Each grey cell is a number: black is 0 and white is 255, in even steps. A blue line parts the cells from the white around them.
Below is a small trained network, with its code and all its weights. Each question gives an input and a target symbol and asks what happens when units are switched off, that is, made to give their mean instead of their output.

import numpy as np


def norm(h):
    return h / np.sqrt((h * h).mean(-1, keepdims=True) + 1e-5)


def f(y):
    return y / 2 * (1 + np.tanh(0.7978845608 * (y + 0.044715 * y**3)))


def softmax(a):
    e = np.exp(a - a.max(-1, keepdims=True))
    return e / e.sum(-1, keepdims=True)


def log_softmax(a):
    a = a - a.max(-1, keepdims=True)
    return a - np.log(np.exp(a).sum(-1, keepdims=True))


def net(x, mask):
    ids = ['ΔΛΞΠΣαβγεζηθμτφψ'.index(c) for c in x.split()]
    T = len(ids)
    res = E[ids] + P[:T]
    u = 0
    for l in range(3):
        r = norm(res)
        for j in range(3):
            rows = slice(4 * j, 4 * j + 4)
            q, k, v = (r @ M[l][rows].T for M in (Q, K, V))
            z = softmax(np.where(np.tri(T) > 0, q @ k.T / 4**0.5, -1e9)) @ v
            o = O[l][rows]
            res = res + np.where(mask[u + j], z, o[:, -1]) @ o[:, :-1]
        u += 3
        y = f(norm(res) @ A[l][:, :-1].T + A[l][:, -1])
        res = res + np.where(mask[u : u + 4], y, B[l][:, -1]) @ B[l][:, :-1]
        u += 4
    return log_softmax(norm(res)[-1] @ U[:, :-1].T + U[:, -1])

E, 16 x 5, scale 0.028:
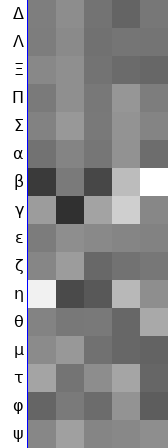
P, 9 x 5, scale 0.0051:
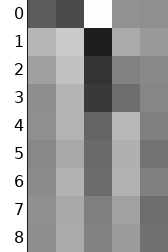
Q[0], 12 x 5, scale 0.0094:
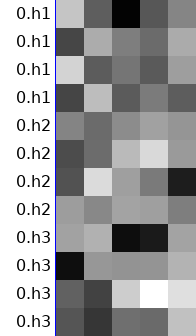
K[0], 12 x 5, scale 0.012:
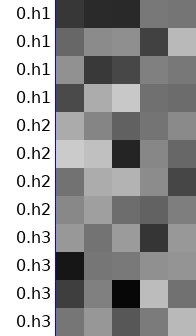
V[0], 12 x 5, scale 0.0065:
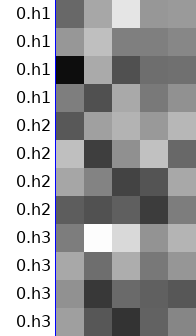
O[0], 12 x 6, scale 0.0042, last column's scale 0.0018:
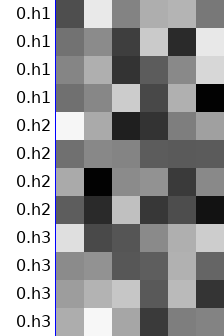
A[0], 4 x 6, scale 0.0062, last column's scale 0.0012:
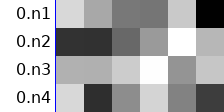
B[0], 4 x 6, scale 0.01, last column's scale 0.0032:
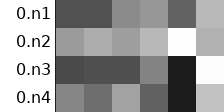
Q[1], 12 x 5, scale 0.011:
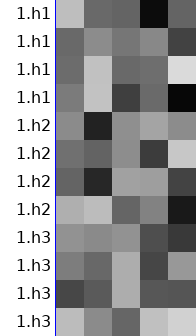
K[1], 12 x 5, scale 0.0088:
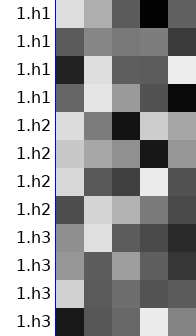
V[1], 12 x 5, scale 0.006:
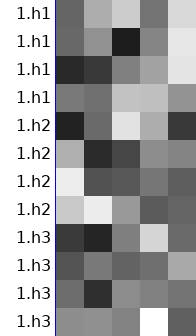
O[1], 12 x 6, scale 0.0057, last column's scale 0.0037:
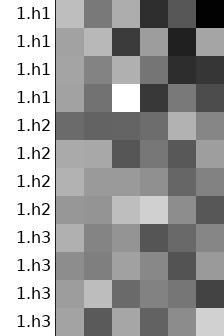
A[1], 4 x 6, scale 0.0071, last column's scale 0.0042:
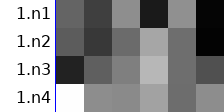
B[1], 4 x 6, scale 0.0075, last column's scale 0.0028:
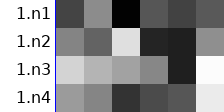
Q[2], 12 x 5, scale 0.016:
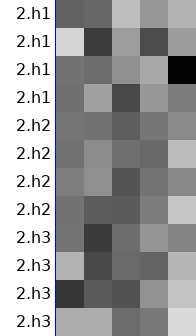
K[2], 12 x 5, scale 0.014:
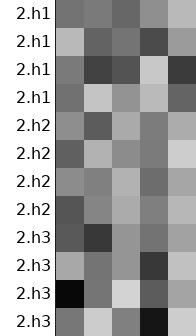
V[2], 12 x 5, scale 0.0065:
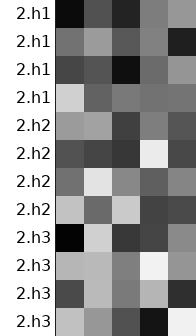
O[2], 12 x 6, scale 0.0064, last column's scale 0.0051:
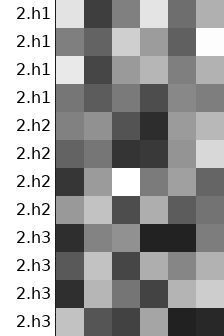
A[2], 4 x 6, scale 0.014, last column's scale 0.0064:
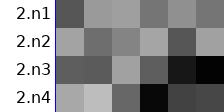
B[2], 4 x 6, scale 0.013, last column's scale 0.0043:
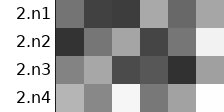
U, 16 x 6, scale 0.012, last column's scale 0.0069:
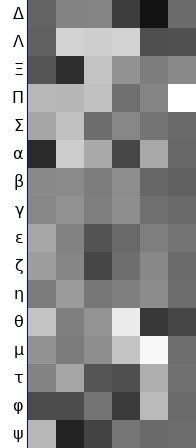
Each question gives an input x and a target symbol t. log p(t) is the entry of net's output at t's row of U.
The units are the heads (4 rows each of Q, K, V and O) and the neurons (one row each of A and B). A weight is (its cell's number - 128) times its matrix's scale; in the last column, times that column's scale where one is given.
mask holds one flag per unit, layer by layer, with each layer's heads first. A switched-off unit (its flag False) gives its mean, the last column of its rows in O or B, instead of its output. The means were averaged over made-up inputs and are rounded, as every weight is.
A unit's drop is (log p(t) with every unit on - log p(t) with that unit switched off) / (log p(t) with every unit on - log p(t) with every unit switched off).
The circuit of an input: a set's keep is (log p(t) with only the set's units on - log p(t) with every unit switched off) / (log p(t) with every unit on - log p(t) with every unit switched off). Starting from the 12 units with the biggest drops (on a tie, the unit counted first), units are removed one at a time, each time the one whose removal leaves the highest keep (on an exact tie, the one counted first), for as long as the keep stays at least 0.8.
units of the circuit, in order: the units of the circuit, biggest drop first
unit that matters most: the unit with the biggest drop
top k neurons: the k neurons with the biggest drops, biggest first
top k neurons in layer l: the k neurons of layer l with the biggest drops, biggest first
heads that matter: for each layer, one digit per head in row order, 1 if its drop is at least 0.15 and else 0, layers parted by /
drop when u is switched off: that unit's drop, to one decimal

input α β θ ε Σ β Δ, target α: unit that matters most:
1.h1
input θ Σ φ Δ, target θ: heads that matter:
000 / 100 / 011
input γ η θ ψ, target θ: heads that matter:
110 / 110 / 110
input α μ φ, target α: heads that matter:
110 / 100 / 101
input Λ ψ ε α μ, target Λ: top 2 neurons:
(0.n3; 0.n2)
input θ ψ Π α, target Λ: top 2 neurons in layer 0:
(0.n2; 0.n3)
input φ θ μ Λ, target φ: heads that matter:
000 / 010 / 001
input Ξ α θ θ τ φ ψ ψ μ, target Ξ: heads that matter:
010 / 110 / 011
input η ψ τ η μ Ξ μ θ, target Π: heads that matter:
000 / 100 / 100
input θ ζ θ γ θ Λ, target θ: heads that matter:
100 / 100 / 011
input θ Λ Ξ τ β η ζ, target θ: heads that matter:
100 / 100 / 011
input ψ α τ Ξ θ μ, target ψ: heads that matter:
001 / 000 / 001
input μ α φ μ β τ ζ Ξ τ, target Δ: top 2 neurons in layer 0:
(0.n3; 0.n4)
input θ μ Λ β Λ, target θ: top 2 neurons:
(0.n2; 0.n3)
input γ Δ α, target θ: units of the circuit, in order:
(2.h1)
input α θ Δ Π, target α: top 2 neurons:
(0.n4; 0.n3)
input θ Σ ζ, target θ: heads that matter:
000 / 100 / 011
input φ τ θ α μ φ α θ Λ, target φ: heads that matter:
000 / 110 / 001
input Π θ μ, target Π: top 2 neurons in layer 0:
(0.n3; 0.n4)
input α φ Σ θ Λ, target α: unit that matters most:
0.h2
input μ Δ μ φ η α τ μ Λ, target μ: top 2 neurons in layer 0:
(0.n3; 0.n1)
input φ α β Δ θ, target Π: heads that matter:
000 / 100 / 000
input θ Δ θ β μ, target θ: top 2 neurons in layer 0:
(0.n2; 0.n3)
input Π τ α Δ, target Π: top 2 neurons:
(2.n4; 0.n3)
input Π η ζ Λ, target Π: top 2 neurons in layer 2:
(2.n4; 2.n2)
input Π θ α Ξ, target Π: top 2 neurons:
(2.n4; 0.n3)
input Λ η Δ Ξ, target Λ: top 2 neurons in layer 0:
(0.n3; 0.n2)
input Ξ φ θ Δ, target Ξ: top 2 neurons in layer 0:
(0.n3; 0.n1)
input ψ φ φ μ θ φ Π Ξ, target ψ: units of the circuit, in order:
(0.h3)
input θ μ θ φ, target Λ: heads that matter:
000 / 100 / 110
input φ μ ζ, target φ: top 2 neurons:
(0.n2; 1.n1)
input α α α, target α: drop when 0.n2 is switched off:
0.1
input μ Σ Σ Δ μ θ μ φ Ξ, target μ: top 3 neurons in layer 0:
(0.n3; 0.n1; 0.n4)
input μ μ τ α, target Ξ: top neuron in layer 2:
(2.n2)
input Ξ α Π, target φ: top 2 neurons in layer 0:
(0.n3; 0.n2)
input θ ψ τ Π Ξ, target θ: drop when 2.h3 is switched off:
0.4
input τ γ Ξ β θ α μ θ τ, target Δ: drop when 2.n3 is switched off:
0.3
